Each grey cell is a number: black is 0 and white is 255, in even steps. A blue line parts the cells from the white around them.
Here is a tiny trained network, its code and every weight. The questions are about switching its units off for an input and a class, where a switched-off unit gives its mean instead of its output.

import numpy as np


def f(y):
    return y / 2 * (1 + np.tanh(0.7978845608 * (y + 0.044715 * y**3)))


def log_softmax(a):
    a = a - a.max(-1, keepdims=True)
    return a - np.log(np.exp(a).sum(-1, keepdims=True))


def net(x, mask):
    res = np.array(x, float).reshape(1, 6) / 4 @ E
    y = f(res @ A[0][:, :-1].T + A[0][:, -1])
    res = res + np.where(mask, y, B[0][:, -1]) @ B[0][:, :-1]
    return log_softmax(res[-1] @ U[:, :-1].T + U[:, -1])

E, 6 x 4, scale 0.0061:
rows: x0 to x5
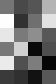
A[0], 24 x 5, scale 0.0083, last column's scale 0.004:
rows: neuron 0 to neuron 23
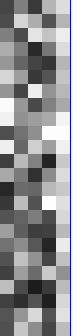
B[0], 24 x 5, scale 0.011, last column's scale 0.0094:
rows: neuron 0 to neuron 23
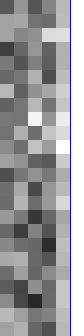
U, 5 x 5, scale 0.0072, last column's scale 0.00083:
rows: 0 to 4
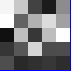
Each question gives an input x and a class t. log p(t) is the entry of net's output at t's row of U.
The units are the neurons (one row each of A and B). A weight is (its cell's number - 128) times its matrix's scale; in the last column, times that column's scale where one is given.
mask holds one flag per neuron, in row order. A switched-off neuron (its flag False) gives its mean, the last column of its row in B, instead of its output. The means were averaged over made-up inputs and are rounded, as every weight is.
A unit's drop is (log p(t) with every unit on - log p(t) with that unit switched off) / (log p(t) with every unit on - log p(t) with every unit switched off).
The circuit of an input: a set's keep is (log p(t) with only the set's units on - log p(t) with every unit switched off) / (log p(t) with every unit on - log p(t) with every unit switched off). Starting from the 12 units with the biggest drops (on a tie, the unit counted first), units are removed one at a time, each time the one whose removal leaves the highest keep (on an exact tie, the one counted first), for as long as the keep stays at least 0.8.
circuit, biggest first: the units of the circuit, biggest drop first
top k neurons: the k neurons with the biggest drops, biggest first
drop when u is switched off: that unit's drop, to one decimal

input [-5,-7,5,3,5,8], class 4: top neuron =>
neuron 20
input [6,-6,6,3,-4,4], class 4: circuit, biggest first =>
neuron 21; neuron 2
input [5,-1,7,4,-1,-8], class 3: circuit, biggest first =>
neuron 2; neuron 7; neuron 8
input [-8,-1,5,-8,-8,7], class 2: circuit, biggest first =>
neuron 8; neuron 9
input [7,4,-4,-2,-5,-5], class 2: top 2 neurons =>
neuron 14; neuron 9
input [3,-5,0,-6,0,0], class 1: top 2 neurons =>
neuron 2; neuron 17
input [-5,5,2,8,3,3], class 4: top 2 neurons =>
neuron 10; neuron 17
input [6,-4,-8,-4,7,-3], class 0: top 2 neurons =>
neuron 8; neuron 10
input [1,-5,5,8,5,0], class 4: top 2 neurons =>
neuron 20; neuron 16
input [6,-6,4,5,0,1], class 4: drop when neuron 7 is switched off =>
-0.1
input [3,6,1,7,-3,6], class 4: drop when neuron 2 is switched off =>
0.2
